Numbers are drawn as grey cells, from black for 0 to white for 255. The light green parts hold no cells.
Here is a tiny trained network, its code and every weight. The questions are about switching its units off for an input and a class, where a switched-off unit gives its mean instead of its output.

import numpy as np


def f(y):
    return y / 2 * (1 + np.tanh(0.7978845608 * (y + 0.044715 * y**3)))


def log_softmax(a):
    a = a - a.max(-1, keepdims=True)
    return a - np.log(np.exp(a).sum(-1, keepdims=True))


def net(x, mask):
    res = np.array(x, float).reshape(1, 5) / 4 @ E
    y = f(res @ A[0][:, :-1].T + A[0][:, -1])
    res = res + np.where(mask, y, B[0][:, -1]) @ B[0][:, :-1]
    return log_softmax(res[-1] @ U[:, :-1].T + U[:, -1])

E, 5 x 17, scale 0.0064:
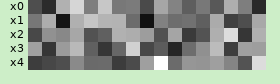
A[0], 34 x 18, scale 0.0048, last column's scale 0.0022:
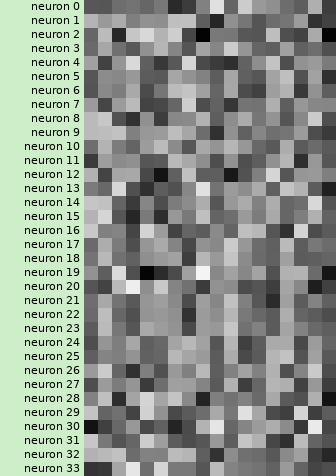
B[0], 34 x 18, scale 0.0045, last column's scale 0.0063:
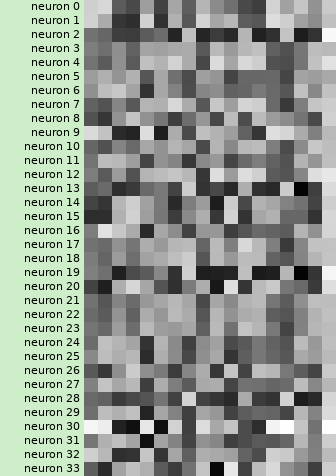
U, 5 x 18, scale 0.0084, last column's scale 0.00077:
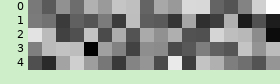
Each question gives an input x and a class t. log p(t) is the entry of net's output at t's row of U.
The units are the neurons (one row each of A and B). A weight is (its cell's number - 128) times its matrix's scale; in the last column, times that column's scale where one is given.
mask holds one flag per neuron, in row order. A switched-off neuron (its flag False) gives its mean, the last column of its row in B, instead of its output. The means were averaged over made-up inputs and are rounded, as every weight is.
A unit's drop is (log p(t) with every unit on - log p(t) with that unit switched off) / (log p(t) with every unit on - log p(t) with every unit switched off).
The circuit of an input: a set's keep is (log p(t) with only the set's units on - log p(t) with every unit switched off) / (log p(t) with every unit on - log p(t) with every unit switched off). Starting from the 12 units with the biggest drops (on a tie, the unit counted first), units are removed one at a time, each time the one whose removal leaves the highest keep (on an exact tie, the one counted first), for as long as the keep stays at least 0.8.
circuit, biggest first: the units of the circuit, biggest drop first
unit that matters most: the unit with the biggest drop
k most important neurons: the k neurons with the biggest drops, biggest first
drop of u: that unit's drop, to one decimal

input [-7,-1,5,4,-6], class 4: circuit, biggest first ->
[neuron 15]
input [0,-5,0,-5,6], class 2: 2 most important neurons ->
[neuron 30; neuron 0]
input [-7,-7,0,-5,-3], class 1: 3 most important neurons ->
[neuron 19; neuron 13; neuron 20]
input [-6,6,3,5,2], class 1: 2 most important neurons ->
[neuron 2; neuron 28]
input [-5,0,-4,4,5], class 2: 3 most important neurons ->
[neuron 30; neuron 0; neuron 20]
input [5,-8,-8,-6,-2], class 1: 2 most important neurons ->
[neuron 13; neuron 19]
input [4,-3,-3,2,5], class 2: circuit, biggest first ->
[neuron 30; neuron 0]
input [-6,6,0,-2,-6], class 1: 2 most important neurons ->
[neuron 28; neuron 2]
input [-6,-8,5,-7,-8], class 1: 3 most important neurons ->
[neuron 19; neuron 13; neuron 30]
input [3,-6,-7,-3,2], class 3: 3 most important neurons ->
[neuron 29; neuron 16; neuron 2]
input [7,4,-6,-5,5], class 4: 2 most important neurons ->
[neuron 33; neuron 20]
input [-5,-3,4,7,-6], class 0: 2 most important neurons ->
[neuron 12; neuron 4]
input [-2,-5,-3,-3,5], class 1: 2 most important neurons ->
[neuron 19; neuron 13]
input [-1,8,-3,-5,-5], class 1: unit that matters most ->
neuron 2
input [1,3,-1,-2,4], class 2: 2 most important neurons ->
[neuron 19; neuron 13]
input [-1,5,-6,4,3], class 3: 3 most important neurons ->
[neuron 31; neuron 19; neuron 16]
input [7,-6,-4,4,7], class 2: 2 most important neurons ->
[neuron 30; neuron 0]
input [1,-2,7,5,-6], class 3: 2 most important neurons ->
[neuron 30; neuron 24]
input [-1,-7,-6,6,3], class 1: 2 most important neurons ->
[neuron 19; neuron 13]
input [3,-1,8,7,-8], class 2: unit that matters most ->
neuron 1
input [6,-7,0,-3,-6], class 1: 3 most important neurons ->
[neuron 13; neuron 19; neuron 30]
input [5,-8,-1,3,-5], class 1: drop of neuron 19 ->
0.1
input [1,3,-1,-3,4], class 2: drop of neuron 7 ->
0.2
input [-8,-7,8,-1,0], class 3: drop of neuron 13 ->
-0.1
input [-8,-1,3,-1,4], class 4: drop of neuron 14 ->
0.0
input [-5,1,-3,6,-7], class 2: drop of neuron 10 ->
0.1
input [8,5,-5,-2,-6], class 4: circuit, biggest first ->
[neuron 20]
